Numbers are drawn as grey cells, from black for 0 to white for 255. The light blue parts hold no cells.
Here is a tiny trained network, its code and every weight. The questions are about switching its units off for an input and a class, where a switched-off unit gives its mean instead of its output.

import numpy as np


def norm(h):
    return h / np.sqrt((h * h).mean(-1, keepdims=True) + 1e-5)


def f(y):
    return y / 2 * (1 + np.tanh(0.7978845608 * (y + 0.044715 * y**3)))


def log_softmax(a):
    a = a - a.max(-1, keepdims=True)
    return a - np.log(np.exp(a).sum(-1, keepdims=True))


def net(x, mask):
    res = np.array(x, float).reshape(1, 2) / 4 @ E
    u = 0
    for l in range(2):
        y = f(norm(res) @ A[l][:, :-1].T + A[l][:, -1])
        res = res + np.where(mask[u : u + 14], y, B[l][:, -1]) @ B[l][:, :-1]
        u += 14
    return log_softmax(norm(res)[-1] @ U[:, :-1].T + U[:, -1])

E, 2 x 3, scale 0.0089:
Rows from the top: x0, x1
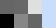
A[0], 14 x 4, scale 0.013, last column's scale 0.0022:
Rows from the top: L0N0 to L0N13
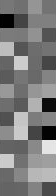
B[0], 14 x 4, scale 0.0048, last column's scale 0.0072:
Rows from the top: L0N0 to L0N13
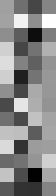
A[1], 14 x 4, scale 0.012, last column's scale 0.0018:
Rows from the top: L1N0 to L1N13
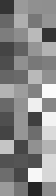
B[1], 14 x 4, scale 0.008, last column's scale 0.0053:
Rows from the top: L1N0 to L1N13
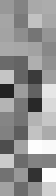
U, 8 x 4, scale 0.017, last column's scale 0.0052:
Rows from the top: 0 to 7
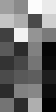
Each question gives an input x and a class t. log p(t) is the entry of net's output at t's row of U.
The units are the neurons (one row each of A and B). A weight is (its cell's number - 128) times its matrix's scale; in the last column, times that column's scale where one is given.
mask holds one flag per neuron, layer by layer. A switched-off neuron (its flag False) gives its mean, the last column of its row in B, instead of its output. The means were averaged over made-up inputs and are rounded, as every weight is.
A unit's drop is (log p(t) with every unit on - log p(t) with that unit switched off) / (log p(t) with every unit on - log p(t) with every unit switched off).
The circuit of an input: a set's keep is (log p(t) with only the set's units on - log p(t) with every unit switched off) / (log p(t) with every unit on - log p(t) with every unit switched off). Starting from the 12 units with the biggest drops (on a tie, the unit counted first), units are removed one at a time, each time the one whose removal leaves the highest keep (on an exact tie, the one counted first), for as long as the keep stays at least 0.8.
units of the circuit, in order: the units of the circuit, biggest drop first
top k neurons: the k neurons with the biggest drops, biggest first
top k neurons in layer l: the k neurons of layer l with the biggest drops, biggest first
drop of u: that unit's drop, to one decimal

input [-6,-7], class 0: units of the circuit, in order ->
(L1N10 L1N12 L1N7)
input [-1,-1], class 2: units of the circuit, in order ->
(L1N6)
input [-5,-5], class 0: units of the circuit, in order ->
(L1N12 L1N7)
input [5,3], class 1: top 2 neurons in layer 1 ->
(L1N7 L1N10)
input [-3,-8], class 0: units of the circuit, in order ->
(L1N10 L1N7)
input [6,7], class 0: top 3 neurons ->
(L0N1 L1N9 L0N3)
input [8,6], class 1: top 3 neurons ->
(L1N7 L0N10 L1N10)
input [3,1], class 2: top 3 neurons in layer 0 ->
(L0N12 L0N1 L0N10)
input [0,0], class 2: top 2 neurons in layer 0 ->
(L0N7 L0N12)
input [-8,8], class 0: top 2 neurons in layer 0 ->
(L0N12 L0N8)
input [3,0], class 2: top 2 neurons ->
(L0N12 L0N7)
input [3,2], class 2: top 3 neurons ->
(L0N1 L0N12 L0N10)
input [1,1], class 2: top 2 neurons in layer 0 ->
(L0N1 L0N12)
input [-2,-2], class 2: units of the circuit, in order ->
(L1N6 L0N12)
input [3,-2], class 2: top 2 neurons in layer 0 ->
(L0N12 L0N8)
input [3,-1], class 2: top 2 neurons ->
(L0N12 L1N10)
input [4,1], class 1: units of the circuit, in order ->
(L1N7)
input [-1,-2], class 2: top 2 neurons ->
(L0N12 L0N5)
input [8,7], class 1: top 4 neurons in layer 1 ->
(L1N7 L1N10 L1N5 L1N12)
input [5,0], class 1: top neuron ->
(L0N7)
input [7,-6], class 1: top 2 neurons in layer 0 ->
(L0N5 L0N7)
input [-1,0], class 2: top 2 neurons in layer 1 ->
(L1N6 L1N7)
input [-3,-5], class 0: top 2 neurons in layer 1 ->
(L1N12 L1N10)
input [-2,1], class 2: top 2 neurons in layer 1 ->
(L1N7 L1N6)
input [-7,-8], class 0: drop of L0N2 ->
0.1
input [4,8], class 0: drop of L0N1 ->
0.2
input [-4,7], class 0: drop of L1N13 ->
0.0
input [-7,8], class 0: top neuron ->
(L1N8)
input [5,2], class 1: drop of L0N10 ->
0.2
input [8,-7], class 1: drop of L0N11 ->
0.1
